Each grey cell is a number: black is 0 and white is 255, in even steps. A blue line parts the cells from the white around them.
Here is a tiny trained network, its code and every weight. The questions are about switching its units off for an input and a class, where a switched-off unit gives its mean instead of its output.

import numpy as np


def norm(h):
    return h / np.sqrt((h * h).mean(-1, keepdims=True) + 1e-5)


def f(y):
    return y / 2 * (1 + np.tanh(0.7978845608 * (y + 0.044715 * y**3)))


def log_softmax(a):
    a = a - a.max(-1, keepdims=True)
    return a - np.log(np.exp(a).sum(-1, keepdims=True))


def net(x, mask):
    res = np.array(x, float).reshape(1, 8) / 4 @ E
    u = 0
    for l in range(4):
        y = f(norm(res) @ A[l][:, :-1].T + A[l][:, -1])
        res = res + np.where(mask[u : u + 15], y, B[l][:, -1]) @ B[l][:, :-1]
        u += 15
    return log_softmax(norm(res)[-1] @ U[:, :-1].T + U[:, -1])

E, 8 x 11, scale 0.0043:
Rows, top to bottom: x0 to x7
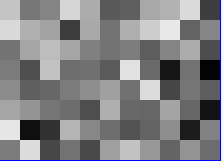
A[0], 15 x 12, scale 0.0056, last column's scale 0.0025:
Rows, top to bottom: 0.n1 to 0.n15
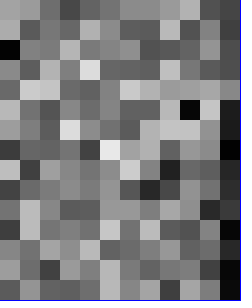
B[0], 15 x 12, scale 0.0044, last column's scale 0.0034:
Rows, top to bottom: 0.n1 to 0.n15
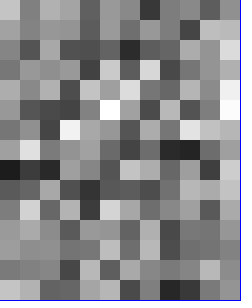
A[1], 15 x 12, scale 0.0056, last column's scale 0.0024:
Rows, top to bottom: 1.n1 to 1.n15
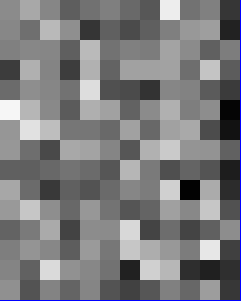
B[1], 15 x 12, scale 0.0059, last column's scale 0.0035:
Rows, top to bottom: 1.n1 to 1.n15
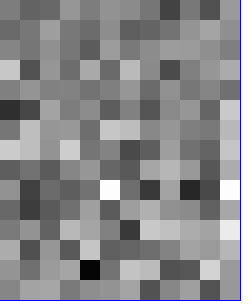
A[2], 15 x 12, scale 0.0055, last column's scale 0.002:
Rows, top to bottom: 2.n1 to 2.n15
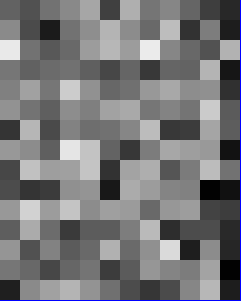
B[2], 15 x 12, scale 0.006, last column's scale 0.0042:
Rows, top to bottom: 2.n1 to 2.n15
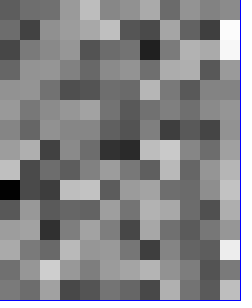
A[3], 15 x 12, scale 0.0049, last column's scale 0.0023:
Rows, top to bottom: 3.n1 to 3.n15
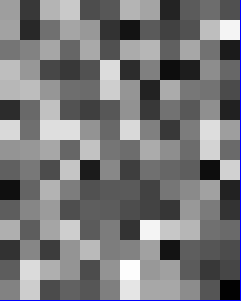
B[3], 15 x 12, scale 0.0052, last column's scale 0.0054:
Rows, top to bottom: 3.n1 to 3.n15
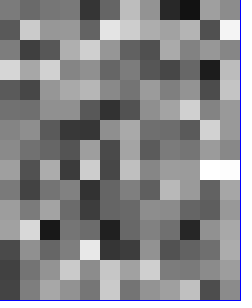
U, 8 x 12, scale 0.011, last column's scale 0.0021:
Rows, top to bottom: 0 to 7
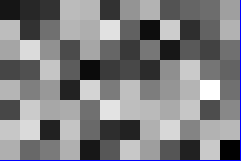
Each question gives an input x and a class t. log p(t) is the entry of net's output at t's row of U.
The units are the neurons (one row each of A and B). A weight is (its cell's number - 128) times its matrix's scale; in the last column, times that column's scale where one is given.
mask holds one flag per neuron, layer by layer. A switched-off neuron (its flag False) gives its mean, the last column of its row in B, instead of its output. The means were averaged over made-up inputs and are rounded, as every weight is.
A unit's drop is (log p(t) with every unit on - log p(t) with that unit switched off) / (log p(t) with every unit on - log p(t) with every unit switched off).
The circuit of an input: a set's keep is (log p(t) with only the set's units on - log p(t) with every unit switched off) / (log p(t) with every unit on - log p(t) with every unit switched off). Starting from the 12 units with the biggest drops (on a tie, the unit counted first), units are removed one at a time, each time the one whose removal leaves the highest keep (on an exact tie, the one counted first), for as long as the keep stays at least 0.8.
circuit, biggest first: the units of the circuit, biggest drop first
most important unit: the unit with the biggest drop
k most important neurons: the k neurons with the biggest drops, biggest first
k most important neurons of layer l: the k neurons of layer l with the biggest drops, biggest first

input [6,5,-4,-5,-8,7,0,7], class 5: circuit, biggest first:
0.n11, 1.n7, 3.n15
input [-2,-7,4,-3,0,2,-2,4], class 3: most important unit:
0.n10
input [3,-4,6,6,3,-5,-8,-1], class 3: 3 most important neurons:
0.n3, 3.n2, 0.n10
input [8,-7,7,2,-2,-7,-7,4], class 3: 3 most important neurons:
0.n3, 3.n2, 2.n15
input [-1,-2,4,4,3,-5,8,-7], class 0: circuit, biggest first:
0.n9, 2.n10
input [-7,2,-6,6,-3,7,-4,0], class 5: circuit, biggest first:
0.n11, 1.n12
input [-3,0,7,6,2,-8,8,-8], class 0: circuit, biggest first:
0.n9, 2.n10
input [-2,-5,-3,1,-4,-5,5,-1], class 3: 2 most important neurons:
0.n3, 0.n10
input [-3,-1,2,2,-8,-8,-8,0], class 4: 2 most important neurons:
0.n5, 1.n4
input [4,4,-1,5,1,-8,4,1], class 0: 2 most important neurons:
0.n9, 2.n10
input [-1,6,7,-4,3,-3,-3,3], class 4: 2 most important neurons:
0.n5, 1.n13
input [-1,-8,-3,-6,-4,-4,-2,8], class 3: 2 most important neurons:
0.n3, 2.n15
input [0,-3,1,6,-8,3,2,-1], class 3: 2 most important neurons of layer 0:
0.n10, 0.n3
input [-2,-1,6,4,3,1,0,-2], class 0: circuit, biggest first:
0.n9
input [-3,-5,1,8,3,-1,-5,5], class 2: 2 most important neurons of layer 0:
0.n15, 0.n8
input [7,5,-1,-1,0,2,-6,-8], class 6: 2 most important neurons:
0.n7, 3.n12
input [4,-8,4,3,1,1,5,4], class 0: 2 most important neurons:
2.n10, 0.n9
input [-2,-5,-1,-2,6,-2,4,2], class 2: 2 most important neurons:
0.n8, 3.n4
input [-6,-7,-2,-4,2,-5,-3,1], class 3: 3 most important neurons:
0.n3, 2.n15, 0.n10
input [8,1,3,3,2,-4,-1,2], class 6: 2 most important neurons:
0.n7, 3.n12
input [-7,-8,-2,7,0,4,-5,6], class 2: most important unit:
2.n12
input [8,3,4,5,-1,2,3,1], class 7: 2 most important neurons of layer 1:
1.n14, 1.n12
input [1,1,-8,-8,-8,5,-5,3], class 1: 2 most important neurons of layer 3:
3.n2, 3.n9
